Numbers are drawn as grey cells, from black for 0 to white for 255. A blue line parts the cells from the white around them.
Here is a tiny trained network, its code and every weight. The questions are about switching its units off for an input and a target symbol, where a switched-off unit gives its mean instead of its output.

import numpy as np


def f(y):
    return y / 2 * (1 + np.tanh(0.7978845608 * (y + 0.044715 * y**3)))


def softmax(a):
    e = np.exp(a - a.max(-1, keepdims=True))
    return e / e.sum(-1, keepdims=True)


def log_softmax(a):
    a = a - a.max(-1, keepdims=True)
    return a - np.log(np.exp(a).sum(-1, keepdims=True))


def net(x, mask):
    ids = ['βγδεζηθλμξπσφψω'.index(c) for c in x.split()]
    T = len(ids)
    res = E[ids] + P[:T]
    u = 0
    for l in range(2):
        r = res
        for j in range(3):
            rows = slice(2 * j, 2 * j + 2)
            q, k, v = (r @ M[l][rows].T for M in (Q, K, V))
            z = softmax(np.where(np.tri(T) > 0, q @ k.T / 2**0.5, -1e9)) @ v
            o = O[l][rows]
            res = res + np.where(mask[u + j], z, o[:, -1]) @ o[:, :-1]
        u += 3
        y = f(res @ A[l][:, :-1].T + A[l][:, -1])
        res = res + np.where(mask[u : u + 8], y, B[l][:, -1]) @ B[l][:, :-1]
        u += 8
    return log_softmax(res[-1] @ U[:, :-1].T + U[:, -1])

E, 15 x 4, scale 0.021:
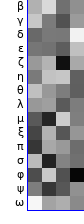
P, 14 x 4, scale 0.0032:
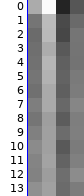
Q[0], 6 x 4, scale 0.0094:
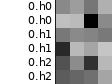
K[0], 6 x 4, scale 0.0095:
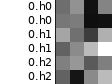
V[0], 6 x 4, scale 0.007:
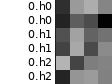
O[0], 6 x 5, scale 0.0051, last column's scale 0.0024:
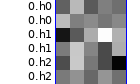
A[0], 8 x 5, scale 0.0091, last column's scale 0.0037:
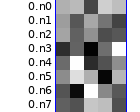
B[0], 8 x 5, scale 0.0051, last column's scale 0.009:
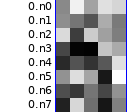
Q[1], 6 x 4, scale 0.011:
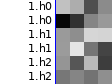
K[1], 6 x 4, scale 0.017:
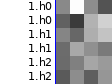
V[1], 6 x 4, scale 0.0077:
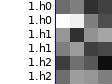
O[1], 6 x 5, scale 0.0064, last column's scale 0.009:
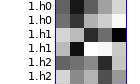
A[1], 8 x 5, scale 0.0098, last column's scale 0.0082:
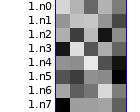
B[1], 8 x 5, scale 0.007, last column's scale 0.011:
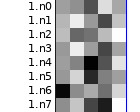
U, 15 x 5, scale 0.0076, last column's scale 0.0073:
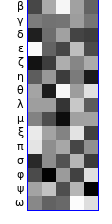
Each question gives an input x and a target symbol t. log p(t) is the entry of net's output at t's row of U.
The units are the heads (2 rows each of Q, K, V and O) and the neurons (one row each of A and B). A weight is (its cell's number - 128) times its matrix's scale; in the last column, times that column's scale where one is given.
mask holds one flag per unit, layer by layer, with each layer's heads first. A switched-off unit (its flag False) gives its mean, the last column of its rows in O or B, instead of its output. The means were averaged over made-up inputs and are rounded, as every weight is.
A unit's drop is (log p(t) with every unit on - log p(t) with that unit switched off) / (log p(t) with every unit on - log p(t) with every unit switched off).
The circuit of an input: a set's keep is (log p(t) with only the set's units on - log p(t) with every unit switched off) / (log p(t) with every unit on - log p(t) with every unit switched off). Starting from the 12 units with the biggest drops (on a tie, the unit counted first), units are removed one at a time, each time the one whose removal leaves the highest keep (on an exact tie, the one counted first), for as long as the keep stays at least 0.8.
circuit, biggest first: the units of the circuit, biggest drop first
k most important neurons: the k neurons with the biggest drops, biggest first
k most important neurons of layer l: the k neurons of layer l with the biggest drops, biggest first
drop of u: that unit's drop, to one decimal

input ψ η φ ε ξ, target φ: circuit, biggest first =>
[1.h2; 0.n4]
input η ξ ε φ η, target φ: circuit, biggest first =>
[1.h0; 0.n4; 0.n0]
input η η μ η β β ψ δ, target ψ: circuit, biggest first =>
[1.h0; 1.h1; 1.n3]
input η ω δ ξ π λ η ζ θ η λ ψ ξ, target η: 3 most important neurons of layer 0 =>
[0.n3; 0.n4; 0.n5]
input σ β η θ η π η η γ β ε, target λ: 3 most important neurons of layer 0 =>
[0.n5; 0.n3; 0.n2]
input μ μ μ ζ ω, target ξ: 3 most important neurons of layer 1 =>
[1.n0; 1.n7; 1.n1]
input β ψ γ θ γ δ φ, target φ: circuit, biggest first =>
[1.h1; 0.n4]
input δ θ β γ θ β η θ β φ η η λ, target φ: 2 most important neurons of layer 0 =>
[0.n5; 0.n4]
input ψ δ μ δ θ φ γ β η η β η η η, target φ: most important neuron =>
[0.n4]
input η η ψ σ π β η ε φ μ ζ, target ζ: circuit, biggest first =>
[1.h1; 1.n6; 0.n5]
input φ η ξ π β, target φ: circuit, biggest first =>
[1.h0; 1.h2; 0.n4]
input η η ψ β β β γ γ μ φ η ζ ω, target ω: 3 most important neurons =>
[0.n5; 1.n0; 0.n4]
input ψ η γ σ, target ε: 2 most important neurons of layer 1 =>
[1.n2; 1.n6]
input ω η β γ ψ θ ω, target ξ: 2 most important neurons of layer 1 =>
[1.n0; 1.n1]
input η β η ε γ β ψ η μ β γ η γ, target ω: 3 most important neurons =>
[0.n5; 1.n0; 1.n7]
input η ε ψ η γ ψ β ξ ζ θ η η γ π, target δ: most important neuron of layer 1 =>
[1.n2]
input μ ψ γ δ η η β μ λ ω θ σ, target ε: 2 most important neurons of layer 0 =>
[0.n5; 0.n6]
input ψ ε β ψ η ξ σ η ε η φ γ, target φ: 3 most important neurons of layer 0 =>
[0.n5; 0.n4; 0.n0]
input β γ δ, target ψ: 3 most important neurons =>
[1.n3; 0.n0; 0.n5]
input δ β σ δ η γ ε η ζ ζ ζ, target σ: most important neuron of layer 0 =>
[0.n0]
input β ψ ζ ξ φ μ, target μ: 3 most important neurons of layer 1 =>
[1.n5; 1.n2; 1.n4]
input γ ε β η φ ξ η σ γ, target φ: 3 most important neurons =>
[0.n5; 0.n4; 1.n0]
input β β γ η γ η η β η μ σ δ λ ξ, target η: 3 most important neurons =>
[1.n3; 0.n3; 1.n7]
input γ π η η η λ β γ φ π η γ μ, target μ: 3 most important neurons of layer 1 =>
[1.n5; 1.n4; 1.n2]
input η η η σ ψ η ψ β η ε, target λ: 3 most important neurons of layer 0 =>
[0.n5; 0.n3; 0.n4]
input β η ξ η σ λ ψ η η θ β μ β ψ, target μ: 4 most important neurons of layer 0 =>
[0.n3; 0.n5; 0.n0; 0.n7]
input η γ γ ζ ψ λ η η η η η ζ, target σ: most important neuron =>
[1.n6]
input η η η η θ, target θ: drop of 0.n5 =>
0.2
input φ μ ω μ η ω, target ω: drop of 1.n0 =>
0.4
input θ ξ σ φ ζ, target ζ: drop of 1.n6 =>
0.4
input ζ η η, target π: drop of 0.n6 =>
0.0
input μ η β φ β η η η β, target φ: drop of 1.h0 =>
0.5
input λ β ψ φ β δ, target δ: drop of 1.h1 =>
0.1
